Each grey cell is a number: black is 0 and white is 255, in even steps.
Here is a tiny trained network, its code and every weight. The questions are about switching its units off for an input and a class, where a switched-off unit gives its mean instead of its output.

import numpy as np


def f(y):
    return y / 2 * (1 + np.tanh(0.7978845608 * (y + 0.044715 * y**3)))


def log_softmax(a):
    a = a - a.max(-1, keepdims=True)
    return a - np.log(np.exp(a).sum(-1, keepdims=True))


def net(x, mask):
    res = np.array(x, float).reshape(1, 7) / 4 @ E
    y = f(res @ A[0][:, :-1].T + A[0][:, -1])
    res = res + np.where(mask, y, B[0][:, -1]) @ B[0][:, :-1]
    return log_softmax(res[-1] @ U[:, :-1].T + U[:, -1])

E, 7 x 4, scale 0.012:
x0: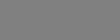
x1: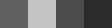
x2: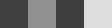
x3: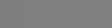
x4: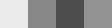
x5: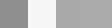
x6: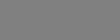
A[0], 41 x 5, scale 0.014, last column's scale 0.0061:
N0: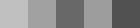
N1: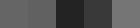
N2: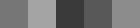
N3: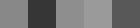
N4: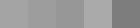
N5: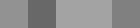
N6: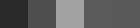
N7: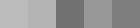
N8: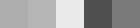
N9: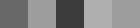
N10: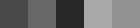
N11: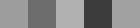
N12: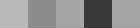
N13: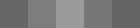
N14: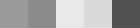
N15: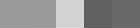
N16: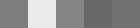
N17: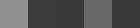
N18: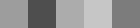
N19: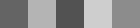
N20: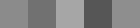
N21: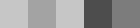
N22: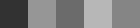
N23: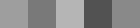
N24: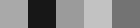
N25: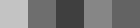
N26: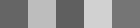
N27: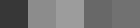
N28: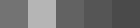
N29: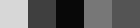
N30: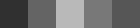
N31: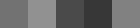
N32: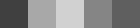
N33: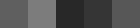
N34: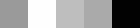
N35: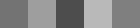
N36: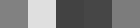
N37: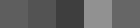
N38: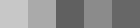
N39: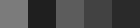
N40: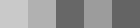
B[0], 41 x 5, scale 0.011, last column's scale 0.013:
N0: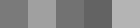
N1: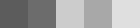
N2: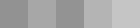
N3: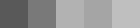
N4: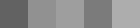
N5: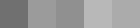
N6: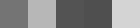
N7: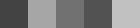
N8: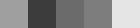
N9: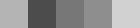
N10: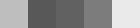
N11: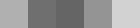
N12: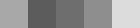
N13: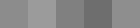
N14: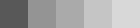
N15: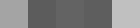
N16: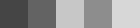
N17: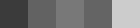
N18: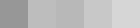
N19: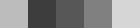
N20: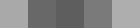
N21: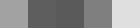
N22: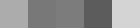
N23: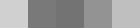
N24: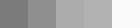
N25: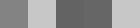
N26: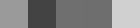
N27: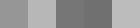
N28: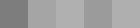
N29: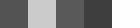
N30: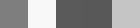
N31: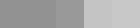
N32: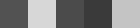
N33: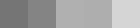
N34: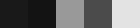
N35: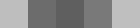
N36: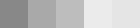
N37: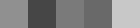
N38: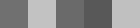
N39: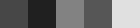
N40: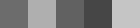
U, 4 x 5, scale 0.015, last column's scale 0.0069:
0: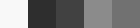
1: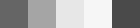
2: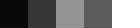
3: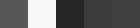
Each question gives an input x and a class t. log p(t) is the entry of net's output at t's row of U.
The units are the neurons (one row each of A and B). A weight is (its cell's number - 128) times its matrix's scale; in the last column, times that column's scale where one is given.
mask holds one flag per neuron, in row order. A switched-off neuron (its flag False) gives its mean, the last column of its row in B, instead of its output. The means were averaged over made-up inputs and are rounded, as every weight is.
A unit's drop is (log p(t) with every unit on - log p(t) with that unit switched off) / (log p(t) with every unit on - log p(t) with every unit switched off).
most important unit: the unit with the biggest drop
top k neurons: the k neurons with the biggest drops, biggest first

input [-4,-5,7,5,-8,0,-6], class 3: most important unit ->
N30
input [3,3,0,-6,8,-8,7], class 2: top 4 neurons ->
(N39; N1; N17; N30)
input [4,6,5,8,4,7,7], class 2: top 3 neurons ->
(N34; N16; N26)
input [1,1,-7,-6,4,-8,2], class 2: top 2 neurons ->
(N39; N17)
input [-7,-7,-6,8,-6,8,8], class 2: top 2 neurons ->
(N34; N32)
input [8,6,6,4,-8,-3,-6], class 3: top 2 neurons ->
(N30; N6)
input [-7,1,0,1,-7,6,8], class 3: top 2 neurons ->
(N32; N30)
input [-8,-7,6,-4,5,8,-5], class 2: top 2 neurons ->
(N34; N26)
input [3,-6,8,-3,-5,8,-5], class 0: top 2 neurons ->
(N19; N35)
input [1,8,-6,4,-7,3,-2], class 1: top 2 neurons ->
(N36; N16)
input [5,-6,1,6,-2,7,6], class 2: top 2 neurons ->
(N34; N36)
